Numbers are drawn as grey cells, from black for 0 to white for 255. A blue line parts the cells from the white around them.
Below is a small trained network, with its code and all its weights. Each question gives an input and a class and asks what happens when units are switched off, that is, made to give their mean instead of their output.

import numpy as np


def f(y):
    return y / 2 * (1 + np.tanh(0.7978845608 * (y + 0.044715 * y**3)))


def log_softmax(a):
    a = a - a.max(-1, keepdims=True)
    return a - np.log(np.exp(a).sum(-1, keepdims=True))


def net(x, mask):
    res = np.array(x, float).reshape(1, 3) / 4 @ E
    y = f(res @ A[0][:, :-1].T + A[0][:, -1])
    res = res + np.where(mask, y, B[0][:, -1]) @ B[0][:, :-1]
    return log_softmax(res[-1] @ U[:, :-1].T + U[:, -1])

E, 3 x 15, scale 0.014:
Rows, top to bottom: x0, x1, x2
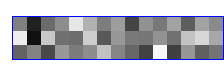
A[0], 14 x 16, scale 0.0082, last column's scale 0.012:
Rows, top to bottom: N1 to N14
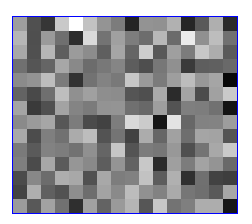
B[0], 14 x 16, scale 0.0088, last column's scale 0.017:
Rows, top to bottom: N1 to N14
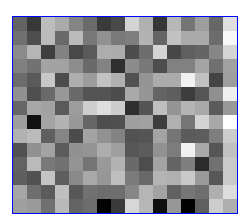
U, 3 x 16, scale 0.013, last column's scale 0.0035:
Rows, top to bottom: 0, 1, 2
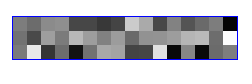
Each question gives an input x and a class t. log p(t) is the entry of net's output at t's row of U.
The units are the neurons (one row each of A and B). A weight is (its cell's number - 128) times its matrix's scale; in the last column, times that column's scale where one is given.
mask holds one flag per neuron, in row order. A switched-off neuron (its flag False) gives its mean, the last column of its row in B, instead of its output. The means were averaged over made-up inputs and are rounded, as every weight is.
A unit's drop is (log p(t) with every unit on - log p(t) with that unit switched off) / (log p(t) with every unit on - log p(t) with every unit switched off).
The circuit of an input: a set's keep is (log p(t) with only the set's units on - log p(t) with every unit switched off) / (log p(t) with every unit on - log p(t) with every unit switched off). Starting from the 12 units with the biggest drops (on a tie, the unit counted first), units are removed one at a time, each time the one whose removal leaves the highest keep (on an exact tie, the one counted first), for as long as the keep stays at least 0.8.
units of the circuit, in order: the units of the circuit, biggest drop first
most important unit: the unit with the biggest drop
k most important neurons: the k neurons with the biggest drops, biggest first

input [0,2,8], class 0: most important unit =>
N6
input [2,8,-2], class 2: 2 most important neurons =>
N3, N9
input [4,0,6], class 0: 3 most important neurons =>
N6, N12, N1
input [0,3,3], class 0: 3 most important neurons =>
N12, N6, N5
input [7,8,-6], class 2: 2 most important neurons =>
N3, N9
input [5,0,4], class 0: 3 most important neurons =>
N6, N1, N12
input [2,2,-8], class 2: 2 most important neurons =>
N3, N11
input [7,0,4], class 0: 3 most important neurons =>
N1, N6, N12
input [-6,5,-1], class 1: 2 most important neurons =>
N5, N6
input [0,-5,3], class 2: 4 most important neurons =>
N8, N1, N2, N14
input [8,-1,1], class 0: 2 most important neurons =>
N1, N2
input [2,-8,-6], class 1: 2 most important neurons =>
N12, N6
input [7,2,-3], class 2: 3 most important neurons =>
N3, N9, N11
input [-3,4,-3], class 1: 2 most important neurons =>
N6, N5
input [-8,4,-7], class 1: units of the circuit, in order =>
N5
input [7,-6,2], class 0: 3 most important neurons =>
N1, N2, N7
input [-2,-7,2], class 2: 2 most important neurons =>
N8, N1
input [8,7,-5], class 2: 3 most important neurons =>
N3, N9, N11
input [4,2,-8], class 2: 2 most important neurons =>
N3, N11
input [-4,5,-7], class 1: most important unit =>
N5
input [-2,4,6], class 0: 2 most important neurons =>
N14, N6
